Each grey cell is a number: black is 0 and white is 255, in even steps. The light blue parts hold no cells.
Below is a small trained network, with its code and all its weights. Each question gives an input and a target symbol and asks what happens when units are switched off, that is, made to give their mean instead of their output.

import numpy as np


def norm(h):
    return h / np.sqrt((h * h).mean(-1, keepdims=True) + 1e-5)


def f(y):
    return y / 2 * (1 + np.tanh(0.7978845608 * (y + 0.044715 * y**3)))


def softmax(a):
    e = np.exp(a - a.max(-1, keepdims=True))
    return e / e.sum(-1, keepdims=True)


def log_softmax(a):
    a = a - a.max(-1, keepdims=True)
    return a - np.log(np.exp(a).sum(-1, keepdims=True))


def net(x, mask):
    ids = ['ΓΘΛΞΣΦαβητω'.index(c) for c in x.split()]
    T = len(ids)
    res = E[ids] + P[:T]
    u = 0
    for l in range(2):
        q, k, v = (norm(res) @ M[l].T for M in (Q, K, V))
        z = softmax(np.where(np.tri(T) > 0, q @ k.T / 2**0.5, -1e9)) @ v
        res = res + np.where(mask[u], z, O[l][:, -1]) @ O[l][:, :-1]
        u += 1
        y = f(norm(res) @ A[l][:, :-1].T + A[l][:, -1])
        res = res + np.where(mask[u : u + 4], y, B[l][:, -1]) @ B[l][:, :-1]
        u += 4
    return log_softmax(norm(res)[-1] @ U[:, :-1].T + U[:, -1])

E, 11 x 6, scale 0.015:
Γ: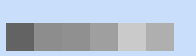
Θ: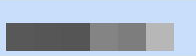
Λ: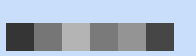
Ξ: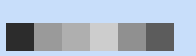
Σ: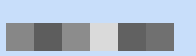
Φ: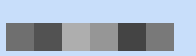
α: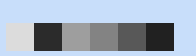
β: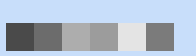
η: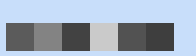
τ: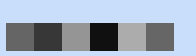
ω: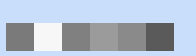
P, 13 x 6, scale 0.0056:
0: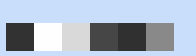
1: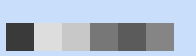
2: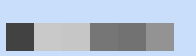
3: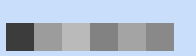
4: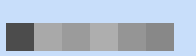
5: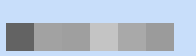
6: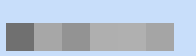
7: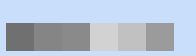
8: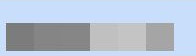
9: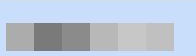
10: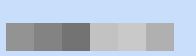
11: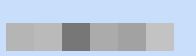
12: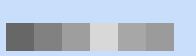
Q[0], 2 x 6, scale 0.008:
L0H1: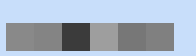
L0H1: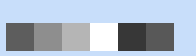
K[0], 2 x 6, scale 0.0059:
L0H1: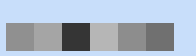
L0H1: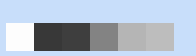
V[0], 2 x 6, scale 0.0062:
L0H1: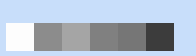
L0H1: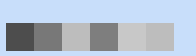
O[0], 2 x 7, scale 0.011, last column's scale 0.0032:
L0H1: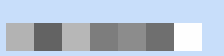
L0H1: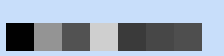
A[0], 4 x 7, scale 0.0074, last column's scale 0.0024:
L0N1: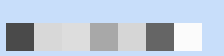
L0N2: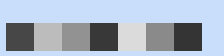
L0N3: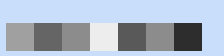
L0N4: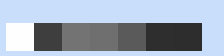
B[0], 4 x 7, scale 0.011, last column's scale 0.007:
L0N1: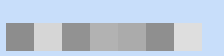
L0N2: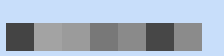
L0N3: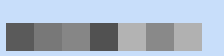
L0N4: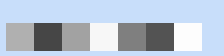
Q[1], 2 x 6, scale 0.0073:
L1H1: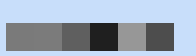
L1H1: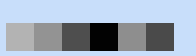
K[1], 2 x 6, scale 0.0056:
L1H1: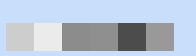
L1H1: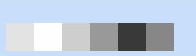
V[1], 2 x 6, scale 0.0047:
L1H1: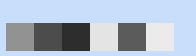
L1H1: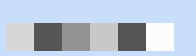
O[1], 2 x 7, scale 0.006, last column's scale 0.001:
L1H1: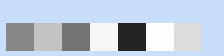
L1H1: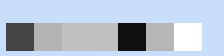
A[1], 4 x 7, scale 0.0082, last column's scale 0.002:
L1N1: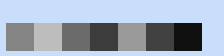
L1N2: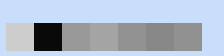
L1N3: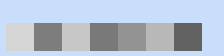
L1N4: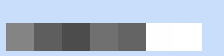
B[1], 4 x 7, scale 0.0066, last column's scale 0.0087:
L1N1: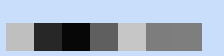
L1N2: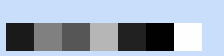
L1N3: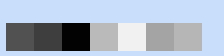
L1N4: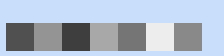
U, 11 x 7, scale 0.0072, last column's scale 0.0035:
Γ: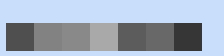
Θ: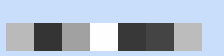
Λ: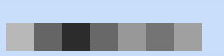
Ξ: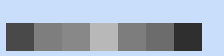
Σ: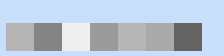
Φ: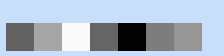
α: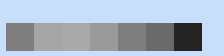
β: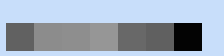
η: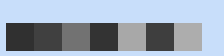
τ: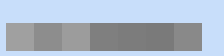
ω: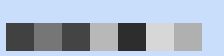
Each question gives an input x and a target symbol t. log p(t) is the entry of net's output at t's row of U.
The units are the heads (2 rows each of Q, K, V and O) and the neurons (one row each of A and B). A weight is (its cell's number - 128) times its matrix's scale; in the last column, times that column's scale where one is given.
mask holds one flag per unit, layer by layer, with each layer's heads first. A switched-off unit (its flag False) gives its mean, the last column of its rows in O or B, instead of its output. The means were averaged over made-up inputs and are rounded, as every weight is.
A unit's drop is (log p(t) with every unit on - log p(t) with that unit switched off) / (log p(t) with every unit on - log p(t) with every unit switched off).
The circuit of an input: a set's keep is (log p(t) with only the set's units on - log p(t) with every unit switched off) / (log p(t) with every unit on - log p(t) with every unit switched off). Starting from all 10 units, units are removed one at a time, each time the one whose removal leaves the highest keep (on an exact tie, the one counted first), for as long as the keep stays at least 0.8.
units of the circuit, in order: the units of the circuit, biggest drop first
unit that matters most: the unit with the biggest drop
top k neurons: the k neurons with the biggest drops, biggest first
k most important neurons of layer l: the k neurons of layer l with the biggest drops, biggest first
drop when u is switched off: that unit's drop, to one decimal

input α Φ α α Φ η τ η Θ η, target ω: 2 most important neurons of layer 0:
L0N4; L0N1
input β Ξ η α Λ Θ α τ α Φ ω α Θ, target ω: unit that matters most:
L0N4
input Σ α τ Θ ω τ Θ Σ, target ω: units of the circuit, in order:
L0H1; L0N4
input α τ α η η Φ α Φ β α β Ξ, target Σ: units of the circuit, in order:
L1N2; L0H1; L0N4
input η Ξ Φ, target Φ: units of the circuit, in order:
L0H1; L0N4; L1N3; L1N2
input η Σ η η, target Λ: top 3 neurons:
L0N4; L1N2; L1N1
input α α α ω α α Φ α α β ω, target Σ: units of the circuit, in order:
L1N2; L0H1
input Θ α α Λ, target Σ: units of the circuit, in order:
L1N2; L0N1
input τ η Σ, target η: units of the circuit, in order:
L1H1; L0N4
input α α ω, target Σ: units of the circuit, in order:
L0H1; L1N2
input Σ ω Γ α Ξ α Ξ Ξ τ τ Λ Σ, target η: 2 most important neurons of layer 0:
L0N3; L0N4
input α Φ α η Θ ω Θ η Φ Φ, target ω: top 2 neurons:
L0N4; L1N4
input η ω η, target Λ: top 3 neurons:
L0N4; L1N1; L1N2
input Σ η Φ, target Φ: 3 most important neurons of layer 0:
L0N4; L0N2; L0N1
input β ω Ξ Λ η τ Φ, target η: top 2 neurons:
L0N4; L1N2
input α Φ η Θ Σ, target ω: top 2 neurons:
L0N4; L0N3
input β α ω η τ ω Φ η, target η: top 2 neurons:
L0N4; L0N3
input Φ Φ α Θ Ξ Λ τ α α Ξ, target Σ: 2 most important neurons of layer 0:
L0N1; L0N4
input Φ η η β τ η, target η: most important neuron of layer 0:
L0N4
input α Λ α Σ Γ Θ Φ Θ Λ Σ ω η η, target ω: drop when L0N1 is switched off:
0.2
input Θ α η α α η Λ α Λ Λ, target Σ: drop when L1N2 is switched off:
0.5
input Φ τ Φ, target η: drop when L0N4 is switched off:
0.3
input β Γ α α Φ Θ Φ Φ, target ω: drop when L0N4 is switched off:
0.5
